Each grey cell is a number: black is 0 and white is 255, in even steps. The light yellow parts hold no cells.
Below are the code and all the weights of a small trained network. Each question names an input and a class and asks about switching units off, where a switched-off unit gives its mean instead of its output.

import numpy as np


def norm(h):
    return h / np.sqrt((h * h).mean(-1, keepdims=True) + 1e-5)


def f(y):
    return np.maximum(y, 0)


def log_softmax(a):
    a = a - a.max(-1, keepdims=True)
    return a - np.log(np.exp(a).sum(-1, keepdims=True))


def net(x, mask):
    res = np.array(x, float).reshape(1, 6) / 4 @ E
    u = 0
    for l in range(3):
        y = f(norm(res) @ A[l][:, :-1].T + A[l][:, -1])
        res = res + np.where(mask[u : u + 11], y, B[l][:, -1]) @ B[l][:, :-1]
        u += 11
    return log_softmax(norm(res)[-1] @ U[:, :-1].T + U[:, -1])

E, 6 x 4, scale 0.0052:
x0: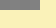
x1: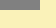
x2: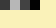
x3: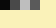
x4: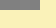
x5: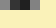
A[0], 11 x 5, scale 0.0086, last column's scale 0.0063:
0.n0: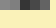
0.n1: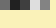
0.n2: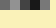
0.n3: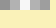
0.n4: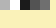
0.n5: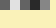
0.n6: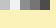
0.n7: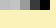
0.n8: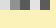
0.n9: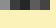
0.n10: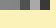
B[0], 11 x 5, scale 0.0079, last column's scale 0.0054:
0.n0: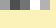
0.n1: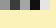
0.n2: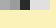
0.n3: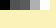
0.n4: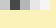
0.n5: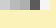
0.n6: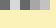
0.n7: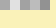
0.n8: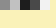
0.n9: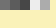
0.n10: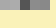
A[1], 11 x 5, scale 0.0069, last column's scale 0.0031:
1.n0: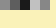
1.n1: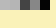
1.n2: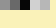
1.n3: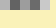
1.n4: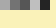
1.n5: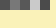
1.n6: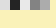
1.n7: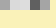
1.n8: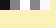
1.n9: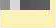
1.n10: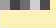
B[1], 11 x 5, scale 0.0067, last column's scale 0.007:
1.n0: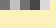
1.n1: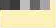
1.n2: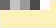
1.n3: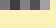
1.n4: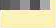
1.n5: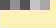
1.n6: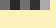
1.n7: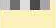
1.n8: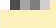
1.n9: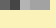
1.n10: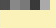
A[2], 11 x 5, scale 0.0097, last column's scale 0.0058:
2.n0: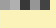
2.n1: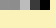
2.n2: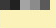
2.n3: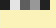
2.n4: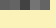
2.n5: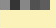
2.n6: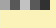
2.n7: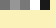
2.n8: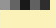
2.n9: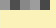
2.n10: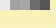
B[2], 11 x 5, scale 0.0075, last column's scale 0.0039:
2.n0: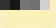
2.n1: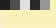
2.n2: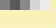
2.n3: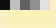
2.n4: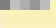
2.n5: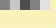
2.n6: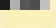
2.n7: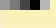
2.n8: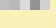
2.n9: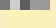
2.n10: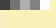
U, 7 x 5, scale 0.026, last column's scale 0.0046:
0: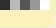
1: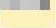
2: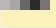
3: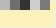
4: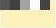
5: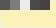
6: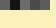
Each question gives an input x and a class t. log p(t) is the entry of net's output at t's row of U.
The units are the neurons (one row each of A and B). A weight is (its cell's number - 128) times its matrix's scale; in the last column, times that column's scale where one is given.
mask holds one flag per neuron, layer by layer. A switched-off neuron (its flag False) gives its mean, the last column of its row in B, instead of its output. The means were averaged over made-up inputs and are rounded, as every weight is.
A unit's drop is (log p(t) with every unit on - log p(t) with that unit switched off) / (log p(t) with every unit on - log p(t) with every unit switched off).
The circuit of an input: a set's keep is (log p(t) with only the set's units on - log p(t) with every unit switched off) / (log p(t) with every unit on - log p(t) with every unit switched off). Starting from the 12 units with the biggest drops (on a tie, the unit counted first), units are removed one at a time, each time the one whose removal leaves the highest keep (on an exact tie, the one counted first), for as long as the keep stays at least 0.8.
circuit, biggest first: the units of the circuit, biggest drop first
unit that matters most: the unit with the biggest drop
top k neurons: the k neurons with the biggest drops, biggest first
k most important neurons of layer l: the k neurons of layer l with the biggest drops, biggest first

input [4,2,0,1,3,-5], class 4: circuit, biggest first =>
[0.n3; 2.n2]
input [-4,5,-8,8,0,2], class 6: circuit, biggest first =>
[0.n1; 1.n6]
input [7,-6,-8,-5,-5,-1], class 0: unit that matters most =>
0.n3
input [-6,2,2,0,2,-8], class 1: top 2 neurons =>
[0.n1; 0.n6]
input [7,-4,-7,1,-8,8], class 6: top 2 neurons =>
[0.n1; 0.n2]
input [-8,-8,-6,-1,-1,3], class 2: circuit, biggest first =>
[0.n8; 0.n1]
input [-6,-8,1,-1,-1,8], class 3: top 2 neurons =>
[0.n9; 0.n0]
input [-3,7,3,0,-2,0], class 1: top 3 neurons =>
[0.n5; 0.n3; 0.n2]
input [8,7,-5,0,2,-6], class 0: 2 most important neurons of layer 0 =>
[0.n3; 0.n1]
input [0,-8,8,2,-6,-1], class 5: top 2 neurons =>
[0.n5; 0.n3]
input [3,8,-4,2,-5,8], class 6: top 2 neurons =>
[0.n1; 0.n2]
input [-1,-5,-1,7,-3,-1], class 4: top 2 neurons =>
[0.n5; 0.n1]
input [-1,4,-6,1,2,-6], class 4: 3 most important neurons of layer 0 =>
[0.n2; 0.n3; 0.n6]
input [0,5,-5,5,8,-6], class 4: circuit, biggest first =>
[0.n3]
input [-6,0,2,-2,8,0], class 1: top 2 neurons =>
[0.n5; 0.n3]
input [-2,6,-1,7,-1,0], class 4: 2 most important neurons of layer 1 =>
[1.n2; 1.n0]
